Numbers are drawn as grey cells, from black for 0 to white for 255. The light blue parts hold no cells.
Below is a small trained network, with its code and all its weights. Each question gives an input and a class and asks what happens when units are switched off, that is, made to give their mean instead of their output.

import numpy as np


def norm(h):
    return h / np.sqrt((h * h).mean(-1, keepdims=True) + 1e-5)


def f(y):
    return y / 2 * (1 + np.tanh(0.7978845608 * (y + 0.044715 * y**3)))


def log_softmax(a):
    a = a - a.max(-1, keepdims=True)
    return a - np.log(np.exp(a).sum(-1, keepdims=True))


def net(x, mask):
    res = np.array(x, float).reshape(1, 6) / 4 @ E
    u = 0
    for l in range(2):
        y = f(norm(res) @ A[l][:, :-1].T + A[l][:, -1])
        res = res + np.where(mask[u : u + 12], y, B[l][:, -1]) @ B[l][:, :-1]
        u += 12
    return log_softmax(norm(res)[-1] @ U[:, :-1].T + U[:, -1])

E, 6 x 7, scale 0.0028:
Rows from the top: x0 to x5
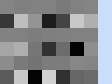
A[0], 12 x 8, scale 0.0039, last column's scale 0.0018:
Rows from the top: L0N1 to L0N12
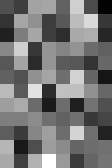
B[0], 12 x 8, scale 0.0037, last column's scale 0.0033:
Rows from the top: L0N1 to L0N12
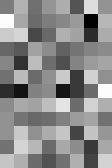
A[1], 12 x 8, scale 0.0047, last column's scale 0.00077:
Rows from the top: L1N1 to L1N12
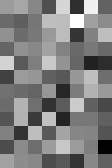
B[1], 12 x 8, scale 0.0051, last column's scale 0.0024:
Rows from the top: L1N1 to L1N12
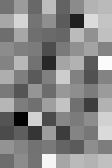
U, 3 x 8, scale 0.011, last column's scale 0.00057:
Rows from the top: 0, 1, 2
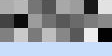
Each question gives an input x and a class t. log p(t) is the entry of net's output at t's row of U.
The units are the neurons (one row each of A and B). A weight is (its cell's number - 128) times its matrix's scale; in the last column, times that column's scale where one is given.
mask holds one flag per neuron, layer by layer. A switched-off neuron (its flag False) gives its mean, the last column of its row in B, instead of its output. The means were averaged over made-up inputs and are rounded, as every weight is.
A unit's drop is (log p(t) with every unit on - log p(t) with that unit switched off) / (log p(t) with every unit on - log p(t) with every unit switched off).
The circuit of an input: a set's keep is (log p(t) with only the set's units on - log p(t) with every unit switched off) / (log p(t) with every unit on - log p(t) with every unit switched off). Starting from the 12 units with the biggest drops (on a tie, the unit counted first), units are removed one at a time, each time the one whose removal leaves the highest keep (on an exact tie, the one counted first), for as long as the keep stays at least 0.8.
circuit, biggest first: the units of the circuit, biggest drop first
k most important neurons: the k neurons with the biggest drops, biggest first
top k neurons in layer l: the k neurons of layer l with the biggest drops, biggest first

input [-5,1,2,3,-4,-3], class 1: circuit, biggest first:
L0N7
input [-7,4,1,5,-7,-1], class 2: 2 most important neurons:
L0N8, L0N12
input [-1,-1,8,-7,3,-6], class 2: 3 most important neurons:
L1N2, L0N10, L0N1
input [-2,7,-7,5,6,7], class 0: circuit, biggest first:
L1N8, L0N2
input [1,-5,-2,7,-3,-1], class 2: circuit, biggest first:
L1N1, L0N8
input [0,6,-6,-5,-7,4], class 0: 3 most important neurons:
L0N7, L0N2, L0N8
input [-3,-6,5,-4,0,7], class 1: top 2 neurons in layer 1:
L1N9, L1N8
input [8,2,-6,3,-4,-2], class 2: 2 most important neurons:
L0N8, L0N12
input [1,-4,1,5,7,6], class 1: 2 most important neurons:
L1N9, L0N2
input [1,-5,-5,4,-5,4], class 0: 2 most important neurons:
L0N7, L1N5
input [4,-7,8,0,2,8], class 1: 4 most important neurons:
L1N9, L0N2, L0N3, L0N5
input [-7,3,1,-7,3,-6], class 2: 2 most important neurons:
L1N2, L0N10
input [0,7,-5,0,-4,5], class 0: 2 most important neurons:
L0N7, L0N3
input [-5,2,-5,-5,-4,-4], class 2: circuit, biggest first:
L1N2
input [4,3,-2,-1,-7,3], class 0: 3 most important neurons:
L0N7, L0N3, L0N2
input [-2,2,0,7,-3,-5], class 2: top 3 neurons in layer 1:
L1N1, L1N9, L1N12
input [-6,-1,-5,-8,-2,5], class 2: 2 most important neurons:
L0N7, L1N2
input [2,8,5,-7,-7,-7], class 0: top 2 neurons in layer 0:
L0N3, L0N2
